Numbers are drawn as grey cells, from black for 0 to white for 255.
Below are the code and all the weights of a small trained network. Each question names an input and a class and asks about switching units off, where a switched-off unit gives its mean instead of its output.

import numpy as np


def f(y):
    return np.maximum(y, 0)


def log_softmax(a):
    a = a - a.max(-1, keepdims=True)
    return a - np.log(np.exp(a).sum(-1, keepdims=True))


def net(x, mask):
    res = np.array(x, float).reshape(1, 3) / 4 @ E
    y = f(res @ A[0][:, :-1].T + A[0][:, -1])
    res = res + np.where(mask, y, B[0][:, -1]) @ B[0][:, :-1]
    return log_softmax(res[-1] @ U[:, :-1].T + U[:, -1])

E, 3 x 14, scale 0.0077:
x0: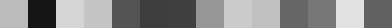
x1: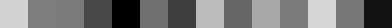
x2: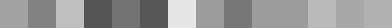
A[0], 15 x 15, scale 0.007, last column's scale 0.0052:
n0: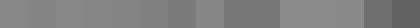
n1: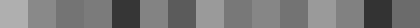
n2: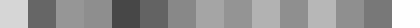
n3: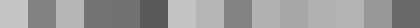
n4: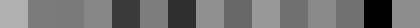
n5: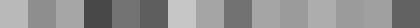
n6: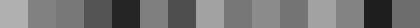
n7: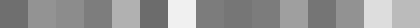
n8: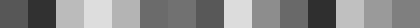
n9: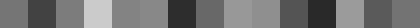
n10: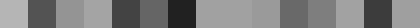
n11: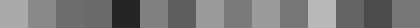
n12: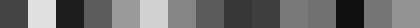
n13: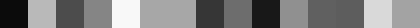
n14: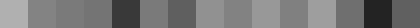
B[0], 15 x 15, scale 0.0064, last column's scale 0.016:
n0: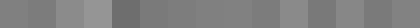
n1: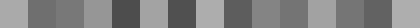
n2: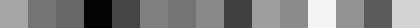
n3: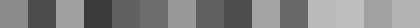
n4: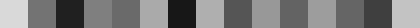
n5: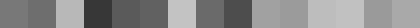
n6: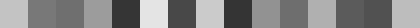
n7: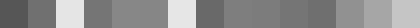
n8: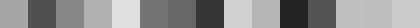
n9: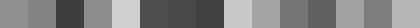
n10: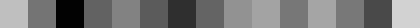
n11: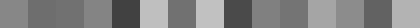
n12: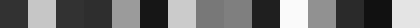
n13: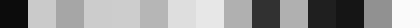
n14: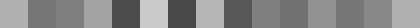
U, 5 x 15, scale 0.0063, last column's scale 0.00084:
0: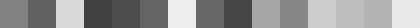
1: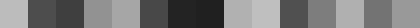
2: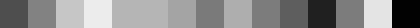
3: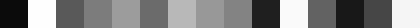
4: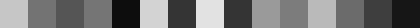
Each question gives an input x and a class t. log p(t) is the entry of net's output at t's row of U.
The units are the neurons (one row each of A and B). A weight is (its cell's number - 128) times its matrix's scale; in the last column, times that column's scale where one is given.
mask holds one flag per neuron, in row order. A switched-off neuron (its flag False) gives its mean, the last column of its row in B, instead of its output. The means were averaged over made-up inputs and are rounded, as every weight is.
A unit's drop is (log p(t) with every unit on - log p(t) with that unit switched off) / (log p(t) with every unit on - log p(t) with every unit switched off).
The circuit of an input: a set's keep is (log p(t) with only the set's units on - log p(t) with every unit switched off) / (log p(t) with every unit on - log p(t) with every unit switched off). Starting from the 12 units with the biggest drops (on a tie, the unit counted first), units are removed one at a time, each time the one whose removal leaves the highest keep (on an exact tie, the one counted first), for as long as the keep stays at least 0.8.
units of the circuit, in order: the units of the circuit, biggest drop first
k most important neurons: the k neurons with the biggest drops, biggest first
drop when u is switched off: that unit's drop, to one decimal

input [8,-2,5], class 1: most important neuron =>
[n8]
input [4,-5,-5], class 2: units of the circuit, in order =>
[n2 n12]
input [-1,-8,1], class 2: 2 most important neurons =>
[n8 n7]
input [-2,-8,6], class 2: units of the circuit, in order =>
[n7 n2]
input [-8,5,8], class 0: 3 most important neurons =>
[n13 n5 n3]
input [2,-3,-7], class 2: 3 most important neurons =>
[n2 n4 n10]
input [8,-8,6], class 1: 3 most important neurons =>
[n8 n13 n9]
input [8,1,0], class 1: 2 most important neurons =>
[n8 n9]
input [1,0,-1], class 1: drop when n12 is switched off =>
0.2
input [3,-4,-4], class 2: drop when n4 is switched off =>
0.2
